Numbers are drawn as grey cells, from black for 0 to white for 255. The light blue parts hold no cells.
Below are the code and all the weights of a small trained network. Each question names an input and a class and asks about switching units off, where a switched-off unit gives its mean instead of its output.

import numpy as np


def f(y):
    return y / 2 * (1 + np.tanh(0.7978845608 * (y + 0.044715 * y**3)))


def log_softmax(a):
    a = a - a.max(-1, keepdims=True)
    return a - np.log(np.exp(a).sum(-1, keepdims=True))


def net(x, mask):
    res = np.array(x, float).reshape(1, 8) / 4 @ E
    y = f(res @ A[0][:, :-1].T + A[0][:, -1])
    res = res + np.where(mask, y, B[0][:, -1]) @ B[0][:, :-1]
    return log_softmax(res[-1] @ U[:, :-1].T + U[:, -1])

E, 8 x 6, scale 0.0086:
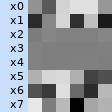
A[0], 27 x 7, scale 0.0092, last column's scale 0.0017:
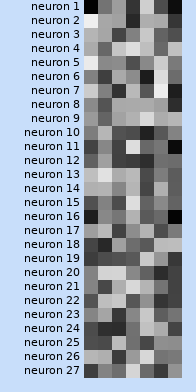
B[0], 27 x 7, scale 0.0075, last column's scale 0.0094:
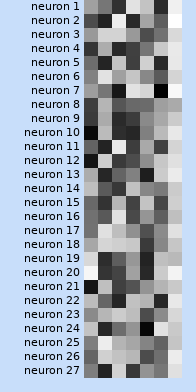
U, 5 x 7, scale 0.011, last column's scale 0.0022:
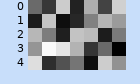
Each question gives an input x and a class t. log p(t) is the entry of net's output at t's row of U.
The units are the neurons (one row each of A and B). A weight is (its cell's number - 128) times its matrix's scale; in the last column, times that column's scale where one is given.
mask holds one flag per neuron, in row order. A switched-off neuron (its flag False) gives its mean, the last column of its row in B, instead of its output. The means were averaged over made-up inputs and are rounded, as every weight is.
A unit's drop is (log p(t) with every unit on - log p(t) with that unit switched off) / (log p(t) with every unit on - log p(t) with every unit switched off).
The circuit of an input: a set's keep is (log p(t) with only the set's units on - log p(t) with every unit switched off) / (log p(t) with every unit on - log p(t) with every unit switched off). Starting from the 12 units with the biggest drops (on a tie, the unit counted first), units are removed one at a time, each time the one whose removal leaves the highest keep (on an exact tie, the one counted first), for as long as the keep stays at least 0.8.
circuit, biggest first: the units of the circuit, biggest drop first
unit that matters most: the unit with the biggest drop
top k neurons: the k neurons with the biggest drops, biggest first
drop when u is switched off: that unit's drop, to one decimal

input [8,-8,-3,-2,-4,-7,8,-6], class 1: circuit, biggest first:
[neuron 21]
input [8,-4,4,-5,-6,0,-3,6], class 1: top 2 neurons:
[neuron 9; neuron 4]
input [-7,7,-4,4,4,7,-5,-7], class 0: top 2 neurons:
[neuron 27; neuron 16]
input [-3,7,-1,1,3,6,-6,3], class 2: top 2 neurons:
[neuron 22; neuron 1]
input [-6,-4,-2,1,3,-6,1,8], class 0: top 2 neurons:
[neuron 5; neuron 2]
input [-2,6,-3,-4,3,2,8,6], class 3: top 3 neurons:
[neuron 18; neuron 25; neuron 7]
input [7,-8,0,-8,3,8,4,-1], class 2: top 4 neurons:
[neuron 7; neuron 14; neuron 6; neuron 10]
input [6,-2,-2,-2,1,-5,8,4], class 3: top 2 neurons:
[neuron 18; neuron 6]
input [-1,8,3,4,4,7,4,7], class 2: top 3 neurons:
[neuron 22; neuron 1; neuron 20]
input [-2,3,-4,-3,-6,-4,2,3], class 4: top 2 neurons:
[neuron 7; neuron 19]
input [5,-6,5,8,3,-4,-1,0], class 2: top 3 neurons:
[neuron 7; neuron 10; neuron 12]
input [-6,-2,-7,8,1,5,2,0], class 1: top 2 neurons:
[neuron 10; neuron 12]
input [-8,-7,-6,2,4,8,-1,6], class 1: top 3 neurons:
[neuron 10; neuron 12; neuron 24]
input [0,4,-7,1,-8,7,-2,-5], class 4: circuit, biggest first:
[neuron 20]
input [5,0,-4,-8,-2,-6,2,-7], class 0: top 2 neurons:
[neuron 11; neuron 15]
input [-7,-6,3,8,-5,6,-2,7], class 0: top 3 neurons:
[neuron 5; neuron 2; neuron 4]
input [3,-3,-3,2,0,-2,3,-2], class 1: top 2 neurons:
[neuron 1; neuron 22]
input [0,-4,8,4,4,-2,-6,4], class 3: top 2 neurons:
[neuron 26; neuron 3]
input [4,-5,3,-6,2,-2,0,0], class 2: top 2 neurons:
[neuron 7; neuron 10]
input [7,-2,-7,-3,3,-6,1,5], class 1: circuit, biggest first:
[neuron 9]
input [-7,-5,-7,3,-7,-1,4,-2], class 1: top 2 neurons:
[neuron 12; neuron 10]
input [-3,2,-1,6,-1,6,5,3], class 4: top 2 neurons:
[neuron 20; neuron 26]
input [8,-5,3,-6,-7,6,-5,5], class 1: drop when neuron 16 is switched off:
0.0
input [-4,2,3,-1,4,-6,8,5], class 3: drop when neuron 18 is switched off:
0.2
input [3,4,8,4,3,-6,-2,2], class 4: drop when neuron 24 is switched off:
0.3
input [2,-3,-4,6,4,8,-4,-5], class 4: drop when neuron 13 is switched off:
0.1
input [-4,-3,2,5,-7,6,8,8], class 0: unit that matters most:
neuron 5
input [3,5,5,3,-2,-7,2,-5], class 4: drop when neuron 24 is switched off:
0.7
